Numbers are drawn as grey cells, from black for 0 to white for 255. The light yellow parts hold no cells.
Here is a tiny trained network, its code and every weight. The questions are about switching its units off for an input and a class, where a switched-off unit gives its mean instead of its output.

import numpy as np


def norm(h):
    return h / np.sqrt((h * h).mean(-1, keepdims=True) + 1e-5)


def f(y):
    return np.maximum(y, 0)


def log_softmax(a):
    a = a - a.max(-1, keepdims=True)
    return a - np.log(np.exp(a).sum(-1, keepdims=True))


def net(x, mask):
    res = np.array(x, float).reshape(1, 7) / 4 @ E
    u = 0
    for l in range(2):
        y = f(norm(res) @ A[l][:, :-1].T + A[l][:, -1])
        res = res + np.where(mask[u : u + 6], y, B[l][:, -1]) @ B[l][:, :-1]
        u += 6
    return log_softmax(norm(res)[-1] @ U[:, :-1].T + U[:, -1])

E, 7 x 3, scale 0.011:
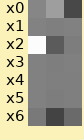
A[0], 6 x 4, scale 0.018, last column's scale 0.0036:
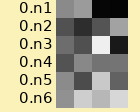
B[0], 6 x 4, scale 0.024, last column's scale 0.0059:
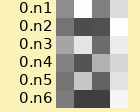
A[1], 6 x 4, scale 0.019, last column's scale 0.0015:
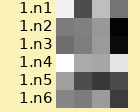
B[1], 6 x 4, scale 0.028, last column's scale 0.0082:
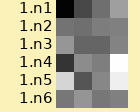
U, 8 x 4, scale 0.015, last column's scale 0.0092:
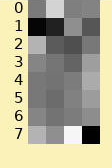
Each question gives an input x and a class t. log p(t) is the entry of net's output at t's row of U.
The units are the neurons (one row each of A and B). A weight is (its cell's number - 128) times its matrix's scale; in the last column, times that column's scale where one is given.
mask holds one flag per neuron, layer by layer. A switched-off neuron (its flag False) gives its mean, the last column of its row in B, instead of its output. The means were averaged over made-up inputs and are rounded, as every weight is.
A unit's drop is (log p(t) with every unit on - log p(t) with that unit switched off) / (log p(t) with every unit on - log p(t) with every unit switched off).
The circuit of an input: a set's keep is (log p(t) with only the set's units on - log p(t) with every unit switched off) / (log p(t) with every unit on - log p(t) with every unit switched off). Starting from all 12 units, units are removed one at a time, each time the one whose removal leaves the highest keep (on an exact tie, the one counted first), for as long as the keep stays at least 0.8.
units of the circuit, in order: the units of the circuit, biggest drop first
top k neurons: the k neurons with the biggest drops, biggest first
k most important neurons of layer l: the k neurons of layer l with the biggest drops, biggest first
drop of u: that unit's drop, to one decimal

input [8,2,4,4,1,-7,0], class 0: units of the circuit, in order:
0.n1
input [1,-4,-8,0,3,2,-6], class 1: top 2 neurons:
0.n2, 1.n5
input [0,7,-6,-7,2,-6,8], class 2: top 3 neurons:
0.n2, 1.n4, 1.n5
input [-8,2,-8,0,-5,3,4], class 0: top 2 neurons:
0.n3, 0.n6
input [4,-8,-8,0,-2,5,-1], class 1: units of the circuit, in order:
0.n3, 0.n4
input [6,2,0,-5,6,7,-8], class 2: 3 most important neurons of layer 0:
0.n6, 0.n3, 0.n5
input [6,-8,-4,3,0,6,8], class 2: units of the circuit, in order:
1.n4, 1.n5
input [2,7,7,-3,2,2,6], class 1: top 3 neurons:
1.n1, 0.n6, 1.n4
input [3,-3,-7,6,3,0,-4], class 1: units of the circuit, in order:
0.n4, 0.n3
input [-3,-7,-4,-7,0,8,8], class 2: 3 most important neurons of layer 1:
1.n5, 1.n4, 1.n1
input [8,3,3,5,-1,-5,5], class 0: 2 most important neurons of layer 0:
0.n1, 0.n6
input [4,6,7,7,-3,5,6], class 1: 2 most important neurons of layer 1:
1.n1, 1.n4
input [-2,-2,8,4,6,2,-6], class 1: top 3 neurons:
1.n1, 0.n2, 1.n4
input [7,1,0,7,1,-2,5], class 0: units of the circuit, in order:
0.n1
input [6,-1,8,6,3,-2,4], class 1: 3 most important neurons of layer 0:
0.n5, 0.n3, 0.n6
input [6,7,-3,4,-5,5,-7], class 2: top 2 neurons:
0.n6, 0.n3
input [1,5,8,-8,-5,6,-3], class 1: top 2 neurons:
1.n1, 0.n2
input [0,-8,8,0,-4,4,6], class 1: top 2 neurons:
1.n1, 0.n6
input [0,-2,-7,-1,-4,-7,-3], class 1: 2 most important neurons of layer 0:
0.n2, 0.n4
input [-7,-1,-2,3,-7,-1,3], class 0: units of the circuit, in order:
0.n3
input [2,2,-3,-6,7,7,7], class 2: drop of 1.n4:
0.2
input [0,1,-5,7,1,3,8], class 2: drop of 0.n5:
-0.1
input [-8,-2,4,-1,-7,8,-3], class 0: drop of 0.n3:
0.1
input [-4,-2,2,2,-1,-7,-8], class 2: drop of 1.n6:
0.0
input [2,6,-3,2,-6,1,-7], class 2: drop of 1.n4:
0.1
